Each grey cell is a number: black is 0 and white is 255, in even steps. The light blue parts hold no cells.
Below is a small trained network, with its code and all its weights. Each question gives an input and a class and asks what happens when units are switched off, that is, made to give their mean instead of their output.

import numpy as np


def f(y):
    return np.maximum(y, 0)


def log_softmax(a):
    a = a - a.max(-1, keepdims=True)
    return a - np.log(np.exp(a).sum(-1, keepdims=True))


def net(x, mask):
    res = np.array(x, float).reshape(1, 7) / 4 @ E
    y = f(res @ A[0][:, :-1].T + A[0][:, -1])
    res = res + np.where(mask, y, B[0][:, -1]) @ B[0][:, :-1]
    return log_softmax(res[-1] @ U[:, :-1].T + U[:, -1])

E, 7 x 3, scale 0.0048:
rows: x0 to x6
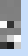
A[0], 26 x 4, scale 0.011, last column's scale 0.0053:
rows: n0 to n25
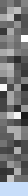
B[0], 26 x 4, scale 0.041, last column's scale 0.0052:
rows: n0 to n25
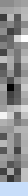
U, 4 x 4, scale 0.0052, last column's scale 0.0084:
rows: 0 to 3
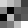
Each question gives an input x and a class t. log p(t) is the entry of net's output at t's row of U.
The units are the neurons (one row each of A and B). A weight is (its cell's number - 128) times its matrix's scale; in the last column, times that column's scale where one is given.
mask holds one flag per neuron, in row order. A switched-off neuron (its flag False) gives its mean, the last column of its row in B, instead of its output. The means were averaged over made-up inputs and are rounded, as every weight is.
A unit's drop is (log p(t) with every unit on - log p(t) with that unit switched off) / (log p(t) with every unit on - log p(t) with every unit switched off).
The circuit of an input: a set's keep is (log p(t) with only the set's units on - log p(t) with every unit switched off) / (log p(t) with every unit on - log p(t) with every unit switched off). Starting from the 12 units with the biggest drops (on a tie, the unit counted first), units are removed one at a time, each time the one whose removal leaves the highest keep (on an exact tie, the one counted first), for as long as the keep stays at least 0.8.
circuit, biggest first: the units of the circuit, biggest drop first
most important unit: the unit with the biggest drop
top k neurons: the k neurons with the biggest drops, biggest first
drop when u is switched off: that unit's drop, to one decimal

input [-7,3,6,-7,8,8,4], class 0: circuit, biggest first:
(n16)
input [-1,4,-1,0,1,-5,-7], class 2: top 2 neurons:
(n2; n9)
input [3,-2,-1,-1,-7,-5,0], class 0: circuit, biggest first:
(n8; n15)
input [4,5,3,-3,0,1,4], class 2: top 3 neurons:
(n24; n12; n21)
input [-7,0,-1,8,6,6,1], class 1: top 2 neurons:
(n12; n15)
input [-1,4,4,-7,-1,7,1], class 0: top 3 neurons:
(n16; n1; n18)
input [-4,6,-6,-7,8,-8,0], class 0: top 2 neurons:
(n15; n8)
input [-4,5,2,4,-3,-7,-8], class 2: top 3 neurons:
(n2; n9; n16)
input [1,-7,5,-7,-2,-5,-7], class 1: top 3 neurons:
(n25; n4; n13)
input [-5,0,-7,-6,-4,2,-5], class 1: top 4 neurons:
(n25; n4; n13; n14)
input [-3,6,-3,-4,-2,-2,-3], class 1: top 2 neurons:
(n25; n4)
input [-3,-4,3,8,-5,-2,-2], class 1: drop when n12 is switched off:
0.5
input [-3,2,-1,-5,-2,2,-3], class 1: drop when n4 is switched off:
0.2
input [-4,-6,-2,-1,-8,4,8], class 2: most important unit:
n24
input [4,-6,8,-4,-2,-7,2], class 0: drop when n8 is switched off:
0.2
